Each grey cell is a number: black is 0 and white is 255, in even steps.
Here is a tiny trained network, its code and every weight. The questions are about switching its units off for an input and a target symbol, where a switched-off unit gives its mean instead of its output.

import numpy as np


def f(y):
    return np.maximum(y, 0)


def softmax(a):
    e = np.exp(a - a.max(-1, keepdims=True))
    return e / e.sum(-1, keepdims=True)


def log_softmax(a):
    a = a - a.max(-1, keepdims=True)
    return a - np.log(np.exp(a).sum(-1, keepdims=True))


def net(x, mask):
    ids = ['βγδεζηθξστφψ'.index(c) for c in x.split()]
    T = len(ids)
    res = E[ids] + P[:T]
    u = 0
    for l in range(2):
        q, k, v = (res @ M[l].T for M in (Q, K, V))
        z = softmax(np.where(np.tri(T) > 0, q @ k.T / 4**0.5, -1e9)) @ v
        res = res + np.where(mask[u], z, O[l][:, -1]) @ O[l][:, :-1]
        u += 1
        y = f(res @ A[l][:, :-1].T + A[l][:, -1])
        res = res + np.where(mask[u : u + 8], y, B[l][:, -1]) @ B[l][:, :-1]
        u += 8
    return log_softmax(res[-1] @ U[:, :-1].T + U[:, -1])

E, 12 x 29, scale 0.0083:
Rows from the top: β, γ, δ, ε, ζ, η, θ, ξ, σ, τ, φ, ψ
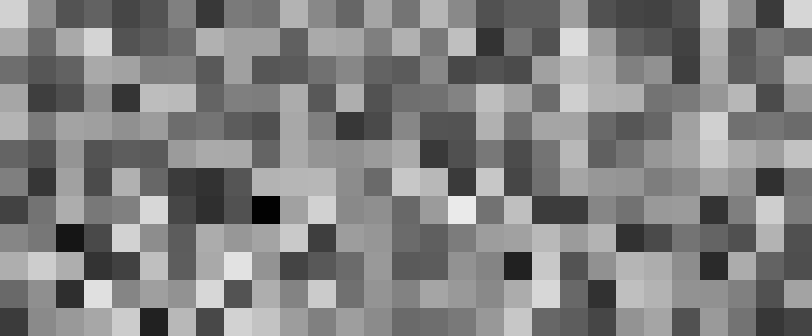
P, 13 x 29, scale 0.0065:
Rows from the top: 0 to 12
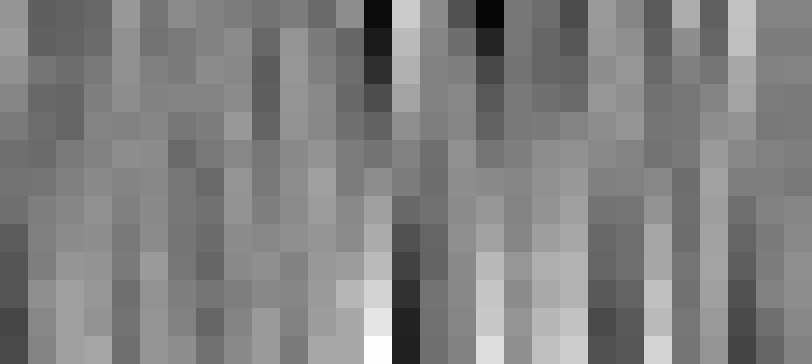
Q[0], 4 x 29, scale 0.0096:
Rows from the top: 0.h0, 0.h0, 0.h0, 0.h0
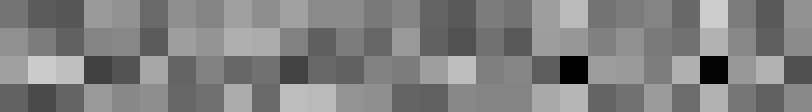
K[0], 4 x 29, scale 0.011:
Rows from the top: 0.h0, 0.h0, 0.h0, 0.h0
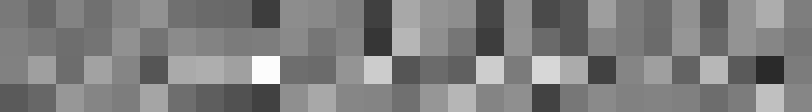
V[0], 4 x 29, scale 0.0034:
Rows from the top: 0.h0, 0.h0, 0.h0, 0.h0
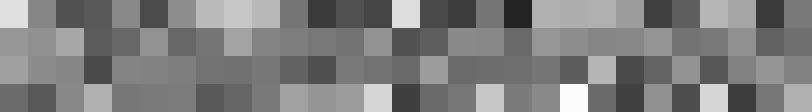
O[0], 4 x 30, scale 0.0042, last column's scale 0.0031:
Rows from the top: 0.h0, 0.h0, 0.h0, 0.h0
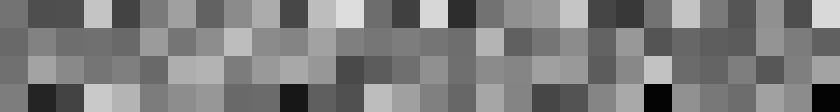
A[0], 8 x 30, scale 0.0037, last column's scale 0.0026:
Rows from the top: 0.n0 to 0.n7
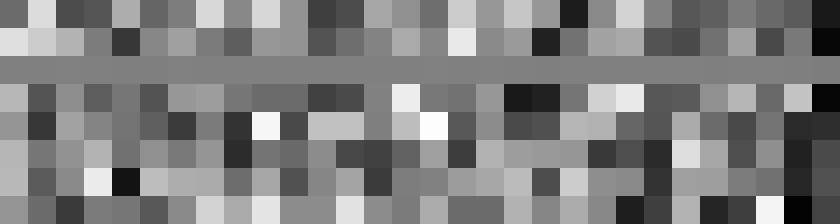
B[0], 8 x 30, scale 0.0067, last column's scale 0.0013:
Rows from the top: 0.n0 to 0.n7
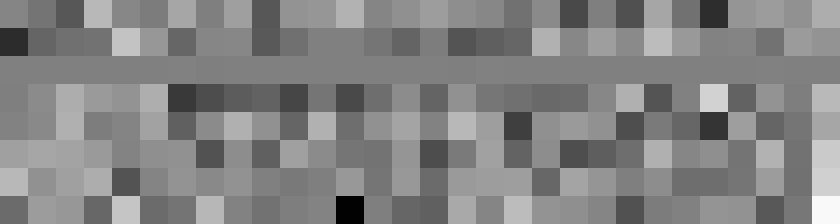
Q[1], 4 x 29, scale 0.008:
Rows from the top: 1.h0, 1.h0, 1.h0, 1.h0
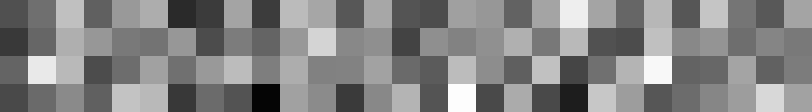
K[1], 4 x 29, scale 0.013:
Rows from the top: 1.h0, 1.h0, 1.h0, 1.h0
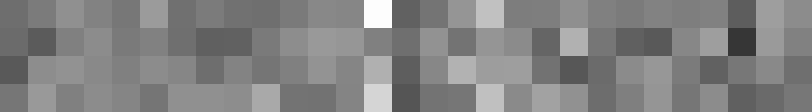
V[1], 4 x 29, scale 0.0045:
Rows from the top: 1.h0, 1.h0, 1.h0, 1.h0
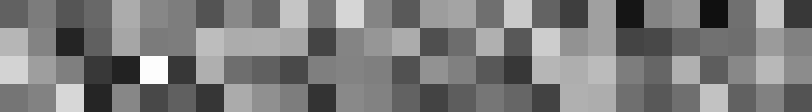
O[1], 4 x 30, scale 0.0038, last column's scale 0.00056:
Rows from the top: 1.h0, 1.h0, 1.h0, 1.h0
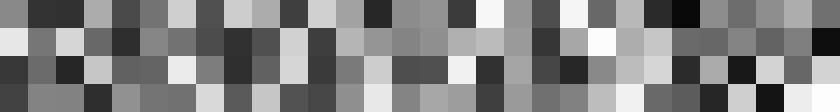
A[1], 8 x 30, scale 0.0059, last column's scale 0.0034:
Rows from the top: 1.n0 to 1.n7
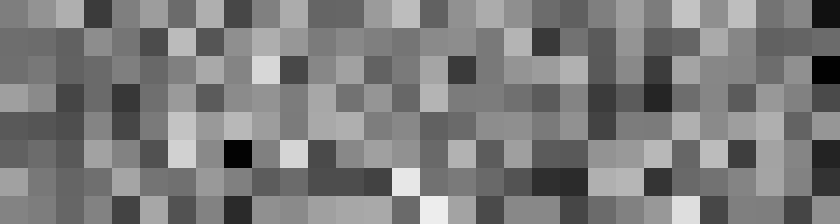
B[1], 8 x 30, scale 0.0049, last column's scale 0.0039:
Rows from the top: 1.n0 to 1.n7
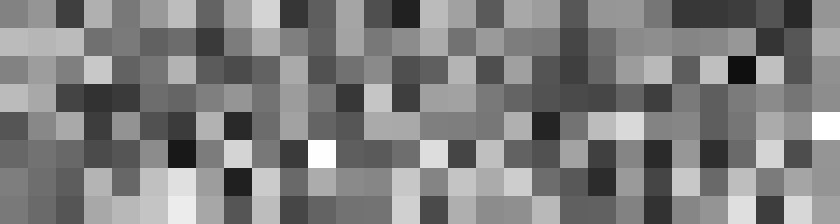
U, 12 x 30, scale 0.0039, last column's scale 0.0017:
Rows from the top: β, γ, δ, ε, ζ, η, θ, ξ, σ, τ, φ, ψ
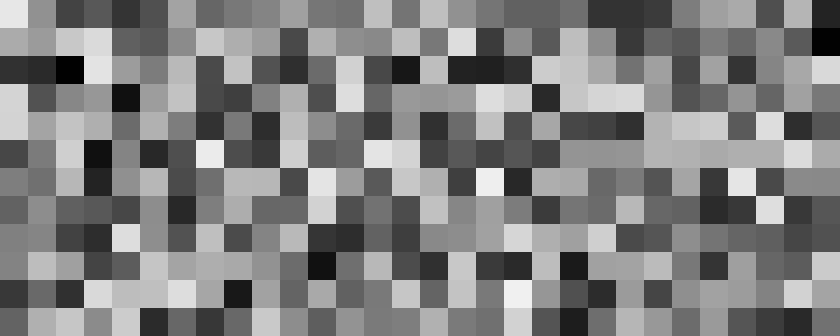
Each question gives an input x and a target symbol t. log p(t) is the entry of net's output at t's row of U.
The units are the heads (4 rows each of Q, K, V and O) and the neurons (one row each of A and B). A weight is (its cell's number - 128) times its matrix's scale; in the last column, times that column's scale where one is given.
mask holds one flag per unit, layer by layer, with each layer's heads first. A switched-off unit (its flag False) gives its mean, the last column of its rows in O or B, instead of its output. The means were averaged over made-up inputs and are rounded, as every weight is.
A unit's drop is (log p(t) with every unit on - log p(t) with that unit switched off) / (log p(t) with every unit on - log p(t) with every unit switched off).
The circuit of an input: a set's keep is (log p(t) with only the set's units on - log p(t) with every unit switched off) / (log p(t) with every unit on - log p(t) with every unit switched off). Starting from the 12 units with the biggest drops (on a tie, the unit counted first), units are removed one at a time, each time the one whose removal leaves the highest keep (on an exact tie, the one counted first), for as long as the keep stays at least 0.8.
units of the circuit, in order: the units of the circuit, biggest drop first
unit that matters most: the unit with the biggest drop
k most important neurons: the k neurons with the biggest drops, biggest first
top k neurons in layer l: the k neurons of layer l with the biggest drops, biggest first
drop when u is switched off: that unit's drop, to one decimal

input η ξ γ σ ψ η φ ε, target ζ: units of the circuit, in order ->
[0.h0, 1.h0, 0.n0]
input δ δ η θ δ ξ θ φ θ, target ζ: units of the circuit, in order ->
[1.h0, 0.h0, 0.n0]
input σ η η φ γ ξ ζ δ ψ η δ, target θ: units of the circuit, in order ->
[0.h0, 1.h0, 0.n0]
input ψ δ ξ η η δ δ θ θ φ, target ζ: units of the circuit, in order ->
[0.h0, 1.h0, 0.n0]
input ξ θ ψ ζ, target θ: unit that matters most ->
1.h0
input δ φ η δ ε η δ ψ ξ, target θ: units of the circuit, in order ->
[1.h0, 0.h0]
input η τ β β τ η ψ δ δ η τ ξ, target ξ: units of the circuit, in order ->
[1.h0, 1.n3, 1.n4]
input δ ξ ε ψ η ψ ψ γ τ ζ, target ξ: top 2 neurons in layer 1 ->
[1.n5, 1.n0]
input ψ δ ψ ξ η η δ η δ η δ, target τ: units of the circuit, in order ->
[0.h0, 1.h0]
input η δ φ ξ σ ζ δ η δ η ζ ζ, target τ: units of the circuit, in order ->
[0.h0, 1.h0, 1.n0]
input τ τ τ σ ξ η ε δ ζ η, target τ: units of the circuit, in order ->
[0.h0, 1.n0, 1.h0]
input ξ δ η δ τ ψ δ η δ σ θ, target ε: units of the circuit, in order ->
[0.h0, 1.h0, 0.n0]
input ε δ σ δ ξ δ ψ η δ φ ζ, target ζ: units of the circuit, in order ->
[1.h0, 0.h0, 0.n0]
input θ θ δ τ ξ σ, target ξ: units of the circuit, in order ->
[1.n5, 0.h0, 1.h0]
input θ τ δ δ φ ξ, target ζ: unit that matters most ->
1.h0
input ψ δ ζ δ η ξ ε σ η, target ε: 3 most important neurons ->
[0.n3, 0.n0, 1.n0]
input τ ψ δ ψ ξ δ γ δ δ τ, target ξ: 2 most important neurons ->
[1.n4, 1.n3]
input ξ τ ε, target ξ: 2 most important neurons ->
[1.n5, 0.n3]
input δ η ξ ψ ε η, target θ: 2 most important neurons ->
[0.n0, 0.n3]
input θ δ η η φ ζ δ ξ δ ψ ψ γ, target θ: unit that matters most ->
0.h0
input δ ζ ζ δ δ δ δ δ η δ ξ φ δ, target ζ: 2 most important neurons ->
[0.n0, 0.n3]
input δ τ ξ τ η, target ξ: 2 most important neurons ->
[1.n5, 0.n3]
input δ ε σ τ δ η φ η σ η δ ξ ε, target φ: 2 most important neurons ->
[0.n3, 1.n6]
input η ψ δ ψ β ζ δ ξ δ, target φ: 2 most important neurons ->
[1.n6, 0.n3]
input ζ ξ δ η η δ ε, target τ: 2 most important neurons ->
[0.n3, 1.n0]
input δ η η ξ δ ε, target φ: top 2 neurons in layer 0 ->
[0.n3, 0.n1]
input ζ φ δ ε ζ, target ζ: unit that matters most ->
0.n5
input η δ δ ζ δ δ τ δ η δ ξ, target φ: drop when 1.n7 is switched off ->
0.5
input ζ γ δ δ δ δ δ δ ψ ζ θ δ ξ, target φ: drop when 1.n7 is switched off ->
0.4
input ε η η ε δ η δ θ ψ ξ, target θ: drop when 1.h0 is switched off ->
1.0
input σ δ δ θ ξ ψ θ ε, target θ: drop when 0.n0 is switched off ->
0.2
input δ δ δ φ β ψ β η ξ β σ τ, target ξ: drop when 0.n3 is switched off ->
0.0
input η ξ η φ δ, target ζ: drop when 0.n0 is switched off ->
0.1
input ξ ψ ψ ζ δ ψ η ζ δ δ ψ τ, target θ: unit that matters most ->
0.h0
